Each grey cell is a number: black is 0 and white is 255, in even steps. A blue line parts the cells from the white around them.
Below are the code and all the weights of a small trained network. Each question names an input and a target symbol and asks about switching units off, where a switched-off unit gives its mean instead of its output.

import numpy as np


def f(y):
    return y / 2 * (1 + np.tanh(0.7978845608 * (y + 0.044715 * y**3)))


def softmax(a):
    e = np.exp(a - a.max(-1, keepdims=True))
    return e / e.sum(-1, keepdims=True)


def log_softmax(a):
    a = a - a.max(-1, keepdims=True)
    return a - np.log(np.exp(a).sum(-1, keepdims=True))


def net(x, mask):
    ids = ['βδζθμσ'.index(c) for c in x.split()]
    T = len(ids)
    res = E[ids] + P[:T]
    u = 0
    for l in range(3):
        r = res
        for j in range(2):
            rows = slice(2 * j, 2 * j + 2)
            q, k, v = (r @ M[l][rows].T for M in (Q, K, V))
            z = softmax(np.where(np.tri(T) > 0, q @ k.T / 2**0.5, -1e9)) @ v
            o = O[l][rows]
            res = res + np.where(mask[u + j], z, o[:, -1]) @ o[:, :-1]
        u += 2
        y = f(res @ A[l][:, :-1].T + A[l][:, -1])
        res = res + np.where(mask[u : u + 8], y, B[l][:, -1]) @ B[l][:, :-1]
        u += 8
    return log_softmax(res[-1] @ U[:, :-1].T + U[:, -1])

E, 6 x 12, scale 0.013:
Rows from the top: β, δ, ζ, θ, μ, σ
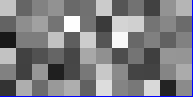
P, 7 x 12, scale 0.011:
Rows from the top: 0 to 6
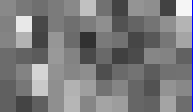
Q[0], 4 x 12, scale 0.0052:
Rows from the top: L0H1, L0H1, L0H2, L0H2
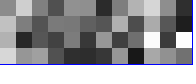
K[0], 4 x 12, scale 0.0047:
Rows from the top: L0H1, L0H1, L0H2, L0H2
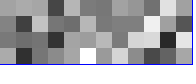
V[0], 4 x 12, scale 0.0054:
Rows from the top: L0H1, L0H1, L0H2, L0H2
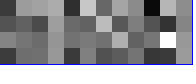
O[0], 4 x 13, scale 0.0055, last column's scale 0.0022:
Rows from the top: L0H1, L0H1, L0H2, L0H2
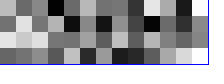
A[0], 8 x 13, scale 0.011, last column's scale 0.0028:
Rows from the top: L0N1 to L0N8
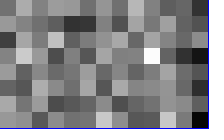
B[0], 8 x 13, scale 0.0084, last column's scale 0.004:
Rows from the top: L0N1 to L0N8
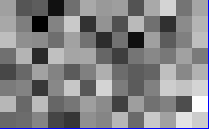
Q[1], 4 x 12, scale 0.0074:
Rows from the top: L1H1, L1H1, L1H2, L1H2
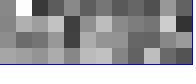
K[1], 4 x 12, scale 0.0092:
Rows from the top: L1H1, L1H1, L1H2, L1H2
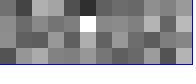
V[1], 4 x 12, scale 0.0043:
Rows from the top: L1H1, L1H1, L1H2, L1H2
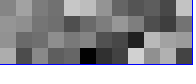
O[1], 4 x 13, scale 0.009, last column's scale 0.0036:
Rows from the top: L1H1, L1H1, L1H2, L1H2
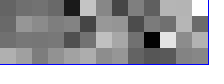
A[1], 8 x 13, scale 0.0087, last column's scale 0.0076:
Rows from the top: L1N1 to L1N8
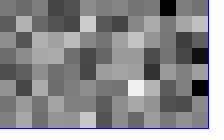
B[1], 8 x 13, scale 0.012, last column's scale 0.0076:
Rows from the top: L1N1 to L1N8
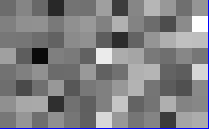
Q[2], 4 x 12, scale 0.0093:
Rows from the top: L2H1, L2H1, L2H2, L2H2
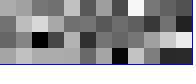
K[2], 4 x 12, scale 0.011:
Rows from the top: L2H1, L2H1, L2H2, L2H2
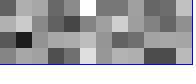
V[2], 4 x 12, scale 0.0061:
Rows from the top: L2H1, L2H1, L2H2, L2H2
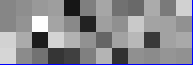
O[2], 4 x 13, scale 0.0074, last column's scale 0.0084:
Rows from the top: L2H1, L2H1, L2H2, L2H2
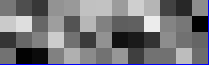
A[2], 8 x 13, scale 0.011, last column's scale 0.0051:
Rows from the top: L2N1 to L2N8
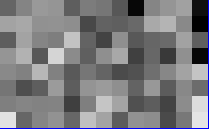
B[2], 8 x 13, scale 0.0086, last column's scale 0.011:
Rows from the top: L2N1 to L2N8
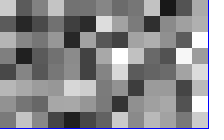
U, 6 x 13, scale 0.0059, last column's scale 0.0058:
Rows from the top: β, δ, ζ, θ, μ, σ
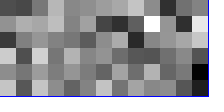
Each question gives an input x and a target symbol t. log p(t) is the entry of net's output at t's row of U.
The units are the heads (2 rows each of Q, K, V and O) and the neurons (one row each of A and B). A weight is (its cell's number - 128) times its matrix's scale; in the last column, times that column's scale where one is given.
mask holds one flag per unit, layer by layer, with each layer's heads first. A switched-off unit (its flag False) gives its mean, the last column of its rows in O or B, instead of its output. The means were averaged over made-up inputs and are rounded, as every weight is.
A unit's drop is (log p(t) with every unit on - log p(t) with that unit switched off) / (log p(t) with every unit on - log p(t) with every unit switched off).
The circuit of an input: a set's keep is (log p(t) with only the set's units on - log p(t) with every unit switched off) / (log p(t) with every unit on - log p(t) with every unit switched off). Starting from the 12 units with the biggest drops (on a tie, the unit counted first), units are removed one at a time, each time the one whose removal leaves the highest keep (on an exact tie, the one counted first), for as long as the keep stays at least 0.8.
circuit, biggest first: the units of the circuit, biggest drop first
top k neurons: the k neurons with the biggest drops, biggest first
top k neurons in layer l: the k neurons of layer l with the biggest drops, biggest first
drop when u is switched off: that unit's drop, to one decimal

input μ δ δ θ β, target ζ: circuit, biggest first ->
(L2N5 L2N3)
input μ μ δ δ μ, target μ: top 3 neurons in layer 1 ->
(L1N2 L1N1 L1N5)
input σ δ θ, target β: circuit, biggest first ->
(L0H2 L2H1 L0N2)
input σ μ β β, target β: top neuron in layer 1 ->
(L1N5)
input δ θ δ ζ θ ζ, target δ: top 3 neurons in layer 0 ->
(L0N3 L0N8 L0N7)
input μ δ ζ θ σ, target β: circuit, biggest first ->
(L2N4 L0N4 L1N8)
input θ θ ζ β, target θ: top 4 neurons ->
(L0N2 L0N7 L2N6 L2N3)
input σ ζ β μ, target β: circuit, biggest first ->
(L2H1 L0H2 L1N5)
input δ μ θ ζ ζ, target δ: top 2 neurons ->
(L0N3 L0N7)
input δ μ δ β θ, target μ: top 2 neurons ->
(L1N2 L2N8)
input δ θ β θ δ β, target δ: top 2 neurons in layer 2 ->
(L2N6 L2N8)
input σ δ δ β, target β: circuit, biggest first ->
(L0N2 L0H2 L2H1)
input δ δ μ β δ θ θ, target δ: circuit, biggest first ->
(L2N6 L0N8 L2H1 L2N2)
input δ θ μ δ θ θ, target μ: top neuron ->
(L2N8)
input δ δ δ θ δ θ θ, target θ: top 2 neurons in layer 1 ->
(L1N1 L1N8)
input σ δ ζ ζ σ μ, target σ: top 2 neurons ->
(L0N3 L0N7)
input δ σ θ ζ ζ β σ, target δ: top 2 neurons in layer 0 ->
(L0N4 L0N3)
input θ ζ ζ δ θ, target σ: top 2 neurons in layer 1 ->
(L1N8 L1N3)
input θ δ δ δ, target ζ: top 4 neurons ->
(L1N3 L2N2 L1N2 L2N5)
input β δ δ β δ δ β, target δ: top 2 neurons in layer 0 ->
(L0N2 L0N8)
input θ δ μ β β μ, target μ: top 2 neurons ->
(L0N2 L1N5)
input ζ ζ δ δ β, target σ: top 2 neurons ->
(L1N2 L0N7)
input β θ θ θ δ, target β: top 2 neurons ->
(L0N8 L1N2)
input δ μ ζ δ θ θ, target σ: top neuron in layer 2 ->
(L2N5)
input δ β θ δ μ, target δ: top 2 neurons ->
(L0N8 L2N6)
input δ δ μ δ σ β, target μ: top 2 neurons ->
(L0N8 L0N2)
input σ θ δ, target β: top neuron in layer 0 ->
(L0N8)
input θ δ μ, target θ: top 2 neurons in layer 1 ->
(L1N1 L1N8)
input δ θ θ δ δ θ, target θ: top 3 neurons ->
(L0N2 L2N6 L2N3)
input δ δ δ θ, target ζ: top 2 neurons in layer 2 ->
(L2N5 L2N3)
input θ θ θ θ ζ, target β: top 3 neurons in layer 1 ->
(L1N8 L1N1 L1N3)
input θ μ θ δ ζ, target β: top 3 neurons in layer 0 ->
(L0N3 L0N7 L0N1)
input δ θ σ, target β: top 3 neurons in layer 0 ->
(L0N4 L0N7 L0N3)
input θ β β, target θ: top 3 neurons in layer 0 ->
(L0N2 L0N7 L0N8)
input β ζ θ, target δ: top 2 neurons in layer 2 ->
(L2N6 L2N7)
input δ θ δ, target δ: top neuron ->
(L2N3)
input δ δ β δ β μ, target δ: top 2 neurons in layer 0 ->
(L0N2 L0N8)
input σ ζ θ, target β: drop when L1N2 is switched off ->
0.1
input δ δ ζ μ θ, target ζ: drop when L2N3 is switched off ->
0.2
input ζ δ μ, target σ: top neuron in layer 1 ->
(L1N1)
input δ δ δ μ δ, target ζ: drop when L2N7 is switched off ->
0.2
